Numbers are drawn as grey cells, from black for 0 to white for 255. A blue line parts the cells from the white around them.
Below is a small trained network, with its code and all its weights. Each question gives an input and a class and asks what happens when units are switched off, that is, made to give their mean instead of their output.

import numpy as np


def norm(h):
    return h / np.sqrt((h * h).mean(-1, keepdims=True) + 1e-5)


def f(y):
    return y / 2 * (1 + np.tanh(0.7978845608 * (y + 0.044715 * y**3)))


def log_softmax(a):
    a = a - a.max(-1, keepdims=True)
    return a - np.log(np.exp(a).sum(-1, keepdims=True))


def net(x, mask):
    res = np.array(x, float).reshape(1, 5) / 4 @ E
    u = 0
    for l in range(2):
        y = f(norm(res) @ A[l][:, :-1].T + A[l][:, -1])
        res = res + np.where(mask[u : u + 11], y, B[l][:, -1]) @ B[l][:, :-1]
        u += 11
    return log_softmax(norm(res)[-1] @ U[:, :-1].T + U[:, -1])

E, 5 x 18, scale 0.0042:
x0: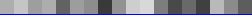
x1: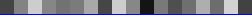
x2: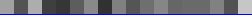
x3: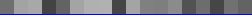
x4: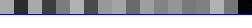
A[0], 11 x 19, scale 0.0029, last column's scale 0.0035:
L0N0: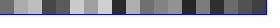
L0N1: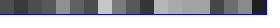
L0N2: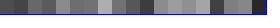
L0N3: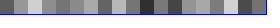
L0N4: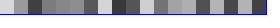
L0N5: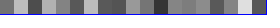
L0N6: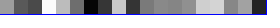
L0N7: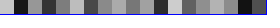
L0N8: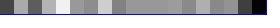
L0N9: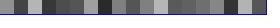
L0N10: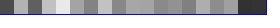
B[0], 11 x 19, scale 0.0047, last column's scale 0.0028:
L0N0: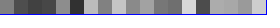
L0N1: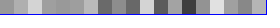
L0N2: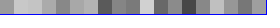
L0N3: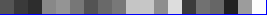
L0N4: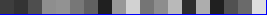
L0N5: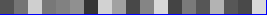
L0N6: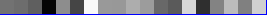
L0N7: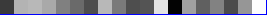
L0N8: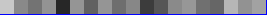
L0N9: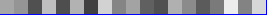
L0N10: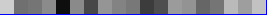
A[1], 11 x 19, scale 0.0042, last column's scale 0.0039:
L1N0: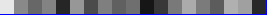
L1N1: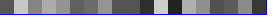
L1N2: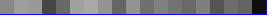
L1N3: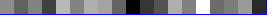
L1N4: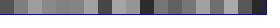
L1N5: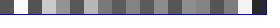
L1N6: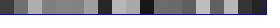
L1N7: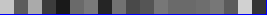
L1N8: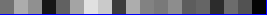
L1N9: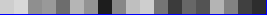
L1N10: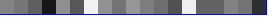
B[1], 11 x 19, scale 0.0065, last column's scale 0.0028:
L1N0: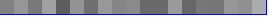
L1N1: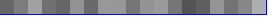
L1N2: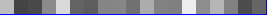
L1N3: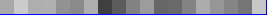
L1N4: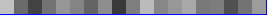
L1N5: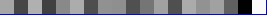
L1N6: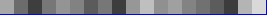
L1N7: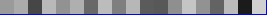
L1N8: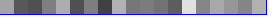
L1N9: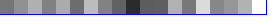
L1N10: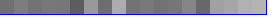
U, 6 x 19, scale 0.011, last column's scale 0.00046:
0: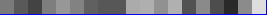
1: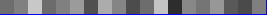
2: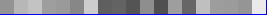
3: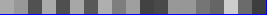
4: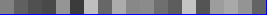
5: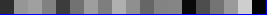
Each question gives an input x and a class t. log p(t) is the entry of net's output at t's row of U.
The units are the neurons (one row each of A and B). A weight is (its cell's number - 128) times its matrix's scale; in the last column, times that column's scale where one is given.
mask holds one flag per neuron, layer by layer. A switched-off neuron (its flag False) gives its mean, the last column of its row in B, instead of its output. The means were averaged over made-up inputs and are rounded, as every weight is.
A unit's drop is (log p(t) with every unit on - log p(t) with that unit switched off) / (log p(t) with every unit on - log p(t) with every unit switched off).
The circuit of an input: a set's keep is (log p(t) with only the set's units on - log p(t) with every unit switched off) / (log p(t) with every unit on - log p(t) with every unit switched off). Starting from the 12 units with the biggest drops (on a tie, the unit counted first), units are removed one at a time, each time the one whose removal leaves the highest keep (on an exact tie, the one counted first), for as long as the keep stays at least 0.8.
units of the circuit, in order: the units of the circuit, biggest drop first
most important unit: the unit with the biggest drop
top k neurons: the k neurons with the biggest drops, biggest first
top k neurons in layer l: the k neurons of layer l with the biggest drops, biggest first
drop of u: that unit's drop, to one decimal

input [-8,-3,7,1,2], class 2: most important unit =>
L1N3
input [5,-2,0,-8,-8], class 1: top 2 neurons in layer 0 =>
L0N5, L0N0
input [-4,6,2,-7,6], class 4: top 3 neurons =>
L0N6, L0N4, L0N5
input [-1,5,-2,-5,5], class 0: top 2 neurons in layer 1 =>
L1N6, L1N5
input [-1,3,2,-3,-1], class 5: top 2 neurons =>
L0N3, L0N6
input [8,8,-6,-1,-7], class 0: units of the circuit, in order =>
L1N6, L0N3
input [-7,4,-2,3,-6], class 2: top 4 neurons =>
L1N3, L0N7, L0N1, L0N2
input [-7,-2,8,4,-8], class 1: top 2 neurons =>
L1N5, L0N5
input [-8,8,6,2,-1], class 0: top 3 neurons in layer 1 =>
L1N6, L1N4, L1N9
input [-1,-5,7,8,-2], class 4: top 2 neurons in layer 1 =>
L1N8, L1N10
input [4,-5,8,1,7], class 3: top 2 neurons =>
L1N7, L0N9
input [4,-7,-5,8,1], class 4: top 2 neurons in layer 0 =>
L0N0, L0N3
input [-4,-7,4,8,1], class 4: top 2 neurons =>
L1N8, L0N0
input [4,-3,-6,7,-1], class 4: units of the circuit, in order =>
L1N8
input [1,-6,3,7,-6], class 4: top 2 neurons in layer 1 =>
L1N8, L1N6
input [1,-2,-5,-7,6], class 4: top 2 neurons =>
L0N6, L0N5
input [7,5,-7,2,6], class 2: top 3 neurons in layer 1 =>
L1N9, L1N5, L1N7
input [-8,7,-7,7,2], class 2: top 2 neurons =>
L1N3, L0N4
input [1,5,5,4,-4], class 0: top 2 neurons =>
L0N10, L1N6
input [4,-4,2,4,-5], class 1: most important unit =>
L0N3
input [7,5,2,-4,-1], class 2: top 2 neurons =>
L1N9, L0N4
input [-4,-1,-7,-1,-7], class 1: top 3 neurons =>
L1N5, L0N5, L0N9
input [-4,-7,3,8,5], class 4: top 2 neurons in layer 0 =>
L0N0, L0N3
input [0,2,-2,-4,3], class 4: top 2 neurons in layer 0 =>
L0N6, L0N5
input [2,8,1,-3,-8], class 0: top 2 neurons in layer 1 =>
L1N6, L1N4
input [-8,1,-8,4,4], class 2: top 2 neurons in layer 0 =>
L0N1, L0N9
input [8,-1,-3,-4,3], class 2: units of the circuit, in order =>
L1N9
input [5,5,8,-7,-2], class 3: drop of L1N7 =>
0.4
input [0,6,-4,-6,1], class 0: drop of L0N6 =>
-0.1
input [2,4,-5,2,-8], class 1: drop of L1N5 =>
0.2
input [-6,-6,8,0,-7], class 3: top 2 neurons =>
L1N7, L0N7
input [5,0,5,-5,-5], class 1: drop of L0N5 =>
0.3
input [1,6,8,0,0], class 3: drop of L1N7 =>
0.2
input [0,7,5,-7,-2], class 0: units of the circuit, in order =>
L1N6
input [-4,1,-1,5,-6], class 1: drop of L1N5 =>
0.1
